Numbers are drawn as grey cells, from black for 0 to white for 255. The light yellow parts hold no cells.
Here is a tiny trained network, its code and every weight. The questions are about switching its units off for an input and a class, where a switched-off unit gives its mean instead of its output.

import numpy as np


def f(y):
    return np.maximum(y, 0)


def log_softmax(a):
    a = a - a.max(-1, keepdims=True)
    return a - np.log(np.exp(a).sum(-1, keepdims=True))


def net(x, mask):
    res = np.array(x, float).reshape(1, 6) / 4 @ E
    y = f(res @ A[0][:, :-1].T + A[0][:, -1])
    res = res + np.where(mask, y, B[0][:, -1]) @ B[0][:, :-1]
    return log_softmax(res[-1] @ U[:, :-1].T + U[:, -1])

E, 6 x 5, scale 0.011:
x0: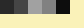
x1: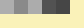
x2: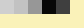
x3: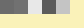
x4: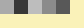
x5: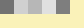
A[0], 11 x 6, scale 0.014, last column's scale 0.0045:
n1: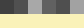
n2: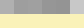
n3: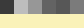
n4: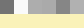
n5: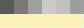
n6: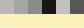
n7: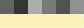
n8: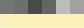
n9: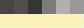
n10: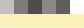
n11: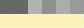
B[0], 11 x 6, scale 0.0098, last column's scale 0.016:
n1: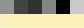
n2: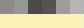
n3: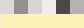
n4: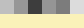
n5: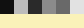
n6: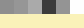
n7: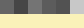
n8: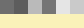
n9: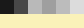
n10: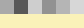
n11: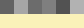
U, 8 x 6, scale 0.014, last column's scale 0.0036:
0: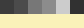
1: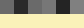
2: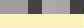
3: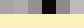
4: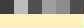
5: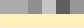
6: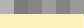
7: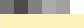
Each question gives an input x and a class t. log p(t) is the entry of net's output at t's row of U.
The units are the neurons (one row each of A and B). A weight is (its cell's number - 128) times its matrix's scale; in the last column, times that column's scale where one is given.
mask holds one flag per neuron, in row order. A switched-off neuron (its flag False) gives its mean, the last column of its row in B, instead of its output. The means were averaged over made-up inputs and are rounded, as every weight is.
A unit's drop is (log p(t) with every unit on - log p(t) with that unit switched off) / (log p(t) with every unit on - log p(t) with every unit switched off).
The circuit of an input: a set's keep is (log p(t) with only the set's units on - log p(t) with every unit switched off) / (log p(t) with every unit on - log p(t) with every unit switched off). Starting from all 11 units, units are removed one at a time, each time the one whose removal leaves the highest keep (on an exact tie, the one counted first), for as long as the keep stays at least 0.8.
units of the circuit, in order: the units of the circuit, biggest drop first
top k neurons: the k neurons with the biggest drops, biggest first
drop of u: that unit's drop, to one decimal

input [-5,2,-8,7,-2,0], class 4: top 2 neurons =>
(n5, n11)
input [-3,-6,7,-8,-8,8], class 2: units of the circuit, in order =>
(n4)
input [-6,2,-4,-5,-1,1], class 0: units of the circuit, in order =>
(n3, n8)
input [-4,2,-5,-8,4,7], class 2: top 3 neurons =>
(n4, n9, n10)
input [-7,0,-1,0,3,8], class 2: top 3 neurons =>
(n4, n9, n2)
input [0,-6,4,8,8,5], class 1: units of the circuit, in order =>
(n7, n8)
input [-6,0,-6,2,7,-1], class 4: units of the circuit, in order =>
(n5, n11)
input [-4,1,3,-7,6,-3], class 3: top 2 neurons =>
(n3, n9)
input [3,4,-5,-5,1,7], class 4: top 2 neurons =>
(n5, n10)
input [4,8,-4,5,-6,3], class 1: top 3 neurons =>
(n1, n7, n10)
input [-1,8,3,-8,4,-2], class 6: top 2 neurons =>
(n10, n6)
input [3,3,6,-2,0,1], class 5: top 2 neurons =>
(n3, n9)
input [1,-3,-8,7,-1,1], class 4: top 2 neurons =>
(n5, n11)
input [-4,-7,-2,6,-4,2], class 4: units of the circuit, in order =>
(n5)
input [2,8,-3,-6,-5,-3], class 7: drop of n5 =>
0.2
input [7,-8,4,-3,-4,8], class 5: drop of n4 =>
0.0
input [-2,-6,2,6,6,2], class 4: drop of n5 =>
0.2
